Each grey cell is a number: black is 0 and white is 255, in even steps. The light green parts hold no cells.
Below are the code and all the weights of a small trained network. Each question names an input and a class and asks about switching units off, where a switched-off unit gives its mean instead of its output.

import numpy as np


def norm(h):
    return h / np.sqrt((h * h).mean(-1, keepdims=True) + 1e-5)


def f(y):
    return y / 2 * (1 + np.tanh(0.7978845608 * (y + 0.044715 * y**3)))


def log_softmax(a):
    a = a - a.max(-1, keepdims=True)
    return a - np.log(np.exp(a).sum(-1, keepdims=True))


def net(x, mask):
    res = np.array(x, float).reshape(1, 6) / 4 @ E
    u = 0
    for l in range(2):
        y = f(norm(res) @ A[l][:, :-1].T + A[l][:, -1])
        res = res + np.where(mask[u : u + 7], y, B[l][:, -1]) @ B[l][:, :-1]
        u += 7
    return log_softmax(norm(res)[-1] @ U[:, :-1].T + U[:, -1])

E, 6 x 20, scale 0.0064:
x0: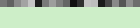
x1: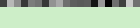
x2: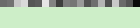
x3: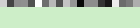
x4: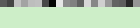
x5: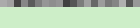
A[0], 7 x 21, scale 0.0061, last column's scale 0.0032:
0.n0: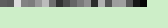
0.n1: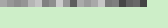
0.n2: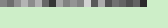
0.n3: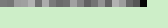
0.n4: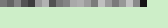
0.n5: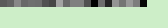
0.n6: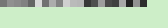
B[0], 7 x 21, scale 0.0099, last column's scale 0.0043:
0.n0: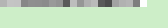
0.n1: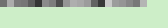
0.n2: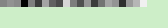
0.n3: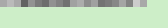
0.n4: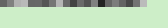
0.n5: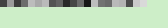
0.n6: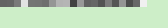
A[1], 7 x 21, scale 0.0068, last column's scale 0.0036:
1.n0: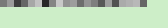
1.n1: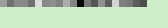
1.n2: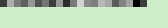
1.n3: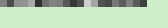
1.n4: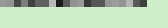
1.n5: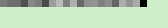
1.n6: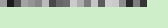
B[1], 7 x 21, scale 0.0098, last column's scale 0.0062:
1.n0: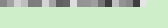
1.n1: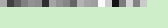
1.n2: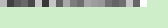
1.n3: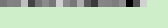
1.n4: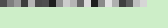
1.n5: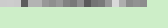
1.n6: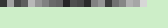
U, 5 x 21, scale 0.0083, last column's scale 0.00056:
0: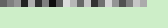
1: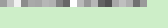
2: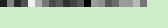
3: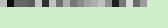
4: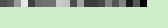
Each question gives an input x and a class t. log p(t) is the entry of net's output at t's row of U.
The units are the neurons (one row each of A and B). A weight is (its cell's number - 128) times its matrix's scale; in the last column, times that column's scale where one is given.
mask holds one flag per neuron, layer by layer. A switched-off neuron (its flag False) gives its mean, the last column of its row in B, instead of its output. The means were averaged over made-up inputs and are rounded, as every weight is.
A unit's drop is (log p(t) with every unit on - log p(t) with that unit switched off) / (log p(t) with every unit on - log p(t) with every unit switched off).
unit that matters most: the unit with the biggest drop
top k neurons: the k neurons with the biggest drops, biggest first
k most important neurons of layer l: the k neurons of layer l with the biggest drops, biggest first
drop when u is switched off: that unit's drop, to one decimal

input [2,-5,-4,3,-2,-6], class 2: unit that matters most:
1.n6
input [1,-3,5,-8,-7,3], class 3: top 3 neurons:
(1.n2, 0.n2, 0.n1)
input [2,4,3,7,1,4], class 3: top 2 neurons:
(1.n1, 1.n6)
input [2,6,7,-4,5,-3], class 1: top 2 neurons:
(0.n0, 1.n4)
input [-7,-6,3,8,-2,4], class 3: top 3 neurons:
(1.n1, 0.n5, 0.n1)
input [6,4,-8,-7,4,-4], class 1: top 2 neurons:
(1.n0, 1.n5)
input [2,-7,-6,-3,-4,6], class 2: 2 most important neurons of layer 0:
(0.n0, 0.n3)
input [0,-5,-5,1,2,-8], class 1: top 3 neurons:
(1.n0, 0.n5, 1.n5)
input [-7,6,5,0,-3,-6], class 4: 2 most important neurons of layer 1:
(1.n6, 1.n0)
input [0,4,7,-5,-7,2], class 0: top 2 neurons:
(1.n4, 1.n0)
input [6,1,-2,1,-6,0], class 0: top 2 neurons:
(1.n4, 0.n6)
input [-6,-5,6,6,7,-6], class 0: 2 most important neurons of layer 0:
(0.n2, 0.n1)
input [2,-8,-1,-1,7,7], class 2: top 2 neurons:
(1.n6, 1.n4)
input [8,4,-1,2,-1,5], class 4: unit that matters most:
1.n3
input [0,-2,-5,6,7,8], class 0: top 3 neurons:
(0.n2, 0.n1, 1.n2)
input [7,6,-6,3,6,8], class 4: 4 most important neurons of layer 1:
(1.n3, 1.n4, 1.n6, 1.n0)
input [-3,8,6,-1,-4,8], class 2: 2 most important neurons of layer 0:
(0.n5, 0.n1)
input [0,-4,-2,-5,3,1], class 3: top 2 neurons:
(1.n2, 0.n5)
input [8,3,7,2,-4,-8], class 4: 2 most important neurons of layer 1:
(1.n3, 1.n0)
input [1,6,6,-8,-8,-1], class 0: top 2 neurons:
(1.n4, 1.n1)
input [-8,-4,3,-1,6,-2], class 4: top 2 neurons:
(0.n6, 0.n4)
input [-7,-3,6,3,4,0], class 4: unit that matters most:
0.n6
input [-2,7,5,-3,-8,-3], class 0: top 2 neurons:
(1.n4, 1.n6)
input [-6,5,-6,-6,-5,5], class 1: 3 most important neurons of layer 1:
(1.n0, 1.n1, 1.n5)
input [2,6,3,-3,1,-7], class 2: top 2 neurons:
(0.n5, 1.n0)
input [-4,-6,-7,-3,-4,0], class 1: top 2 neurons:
(1.n0, 0.n5)
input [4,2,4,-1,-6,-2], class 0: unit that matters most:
1.n4
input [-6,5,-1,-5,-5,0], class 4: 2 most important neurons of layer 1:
(1.n6, 1.n1)
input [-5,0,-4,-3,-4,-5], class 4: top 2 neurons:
(0.n4, 0.n6)
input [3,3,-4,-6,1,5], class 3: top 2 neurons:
(1.n2, 0.n0)
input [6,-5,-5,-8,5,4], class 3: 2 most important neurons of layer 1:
(1.n2, 1.n4)
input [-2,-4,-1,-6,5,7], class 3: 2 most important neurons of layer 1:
(1.n2, 1.n4)
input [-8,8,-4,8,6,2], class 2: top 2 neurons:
(0.n5, 1.n2)
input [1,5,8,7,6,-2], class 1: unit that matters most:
0.n0
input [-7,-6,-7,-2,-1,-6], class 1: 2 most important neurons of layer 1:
(1.n0, 1.n3)
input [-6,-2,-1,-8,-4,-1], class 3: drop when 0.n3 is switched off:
0.0
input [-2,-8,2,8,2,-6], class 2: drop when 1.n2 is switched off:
0.1
